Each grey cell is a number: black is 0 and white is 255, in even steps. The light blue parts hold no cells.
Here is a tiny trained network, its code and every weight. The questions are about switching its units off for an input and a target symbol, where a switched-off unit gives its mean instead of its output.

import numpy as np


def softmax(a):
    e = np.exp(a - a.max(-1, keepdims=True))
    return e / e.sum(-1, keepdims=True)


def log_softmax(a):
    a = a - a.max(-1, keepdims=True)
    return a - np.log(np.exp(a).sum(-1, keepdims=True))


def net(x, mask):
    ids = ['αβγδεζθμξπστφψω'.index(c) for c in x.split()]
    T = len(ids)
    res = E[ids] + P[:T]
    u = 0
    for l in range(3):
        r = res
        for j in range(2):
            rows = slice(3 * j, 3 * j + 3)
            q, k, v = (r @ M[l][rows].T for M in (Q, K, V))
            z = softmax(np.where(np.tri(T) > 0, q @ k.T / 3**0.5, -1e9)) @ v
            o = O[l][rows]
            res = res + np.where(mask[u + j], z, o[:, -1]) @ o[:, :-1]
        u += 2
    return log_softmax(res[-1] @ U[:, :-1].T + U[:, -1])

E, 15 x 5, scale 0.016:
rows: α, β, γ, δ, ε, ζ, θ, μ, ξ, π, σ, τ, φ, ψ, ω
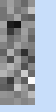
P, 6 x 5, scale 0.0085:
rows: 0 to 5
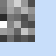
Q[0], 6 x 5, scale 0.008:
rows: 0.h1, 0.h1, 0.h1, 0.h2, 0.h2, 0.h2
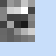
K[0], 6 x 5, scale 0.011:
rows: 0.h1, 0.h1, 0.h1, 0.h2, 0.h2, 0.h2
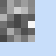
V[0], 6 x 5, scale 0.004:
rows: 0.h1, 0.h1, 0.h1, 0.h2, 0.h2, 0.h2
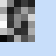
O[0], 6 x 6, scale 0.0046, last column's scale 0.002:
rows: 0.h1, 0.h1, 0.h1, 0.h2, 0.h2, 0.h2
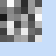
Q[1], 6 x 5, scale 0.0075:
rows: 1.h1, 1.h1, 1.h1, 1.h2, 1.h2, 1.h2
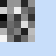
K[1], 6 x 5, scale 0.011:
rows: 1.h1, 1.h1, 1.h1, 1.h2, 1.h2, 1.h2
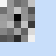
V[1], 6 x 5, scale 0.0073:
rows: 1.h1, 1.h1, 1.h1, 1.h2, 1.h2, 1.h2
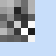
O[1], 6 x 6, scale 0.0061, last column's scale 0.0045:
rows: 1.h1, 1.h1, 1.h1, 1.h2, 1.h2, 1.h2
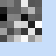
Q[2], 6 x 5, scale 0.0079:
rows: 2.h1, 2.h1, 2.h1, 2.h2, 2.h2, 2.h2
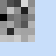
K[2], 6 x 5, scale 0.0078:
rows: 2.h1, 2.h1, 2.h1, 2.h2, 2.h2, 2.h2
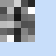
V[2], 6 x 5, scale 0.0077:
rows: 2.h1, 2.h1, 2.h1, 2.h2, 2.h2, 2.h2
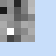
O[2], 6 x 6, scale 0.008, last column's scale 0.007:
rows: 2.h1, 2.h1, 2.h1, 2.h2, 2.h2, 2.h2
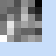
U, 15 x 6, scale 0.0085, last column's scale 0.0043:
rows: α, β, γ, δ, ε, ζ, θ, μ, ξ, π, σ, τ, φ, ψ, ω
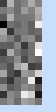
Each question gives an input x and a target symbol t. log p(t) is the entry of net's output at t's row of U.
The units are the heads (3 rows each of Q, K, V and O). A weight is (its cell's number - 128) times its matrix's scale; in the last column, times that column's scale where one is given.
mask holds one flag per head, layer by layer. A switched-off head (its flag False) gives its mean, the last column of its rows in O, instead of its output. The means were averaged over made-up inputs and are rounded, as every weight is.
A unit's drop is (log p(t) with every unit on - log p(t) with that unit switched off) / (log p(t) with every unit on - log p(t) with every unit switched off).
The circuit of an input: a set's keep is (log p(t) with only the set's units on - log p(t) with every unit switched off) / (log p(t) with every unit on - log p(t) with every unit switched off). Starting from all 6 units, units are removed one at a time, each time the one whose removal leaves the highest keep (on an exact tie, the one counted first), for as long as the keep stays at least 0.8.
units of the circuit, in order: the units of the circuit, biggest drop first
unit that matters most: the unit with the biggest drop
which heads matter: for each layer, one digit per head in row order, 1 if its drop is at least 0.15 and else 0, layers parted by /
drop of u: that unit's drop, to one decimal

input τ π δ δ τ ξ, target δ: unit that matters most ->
1.h1
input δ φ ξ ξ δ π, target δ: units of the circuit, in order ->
(2.h1 1.h1 0.h1)
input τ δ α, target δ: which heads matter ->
00 / 11 / 10
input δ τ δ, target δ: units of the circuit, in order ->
(0.h1 1.h1 2.h1)
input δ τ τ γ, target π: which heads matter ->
00 / 01 / 00
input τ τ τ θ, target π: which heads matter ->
00 / 01 / 00
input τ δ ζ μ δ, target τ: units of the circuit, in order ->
(1.h2 1.h1)
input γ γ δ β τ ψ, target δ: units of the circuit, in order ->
(1.h1 2.h1 0.h1)
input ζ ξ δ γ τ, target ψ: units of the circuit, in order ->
(1.h2 2.h1)
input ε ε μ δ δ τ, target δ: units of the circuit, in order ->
(0.h1 2.h1 1.h1)
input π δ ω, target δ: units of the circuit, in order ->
(2.h1 1.h1 0.h1 2.h2)
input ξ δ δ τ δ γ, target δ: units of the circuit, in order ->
(2.h1 1.h1 0.h1)
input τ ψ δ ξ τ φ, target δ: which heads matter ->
10 / 10 / 10
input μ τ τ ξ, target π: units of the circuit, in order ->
(1.h2)
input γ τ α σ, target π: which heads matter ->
01 / 01 / 00
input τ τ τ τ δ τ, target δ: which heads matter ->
10 / 11 / 10
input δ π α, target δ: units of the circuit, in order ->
(2.h1 1.h1 0.h1 2.h2)
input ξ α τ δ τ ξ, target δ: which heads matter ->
11 / 10 / 10
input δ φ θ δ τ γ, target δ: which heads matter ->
10 / 10 / 10
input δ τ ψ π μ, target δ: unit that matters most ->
2.h1
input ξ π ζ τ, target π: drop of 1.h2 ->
1.0
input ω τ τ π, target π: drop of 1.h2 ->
0.7
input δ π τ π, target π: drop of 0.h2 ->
-0.1
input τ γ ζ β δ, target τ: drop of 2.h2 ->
0.0
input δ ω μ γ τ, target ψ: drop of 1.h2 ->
0.8
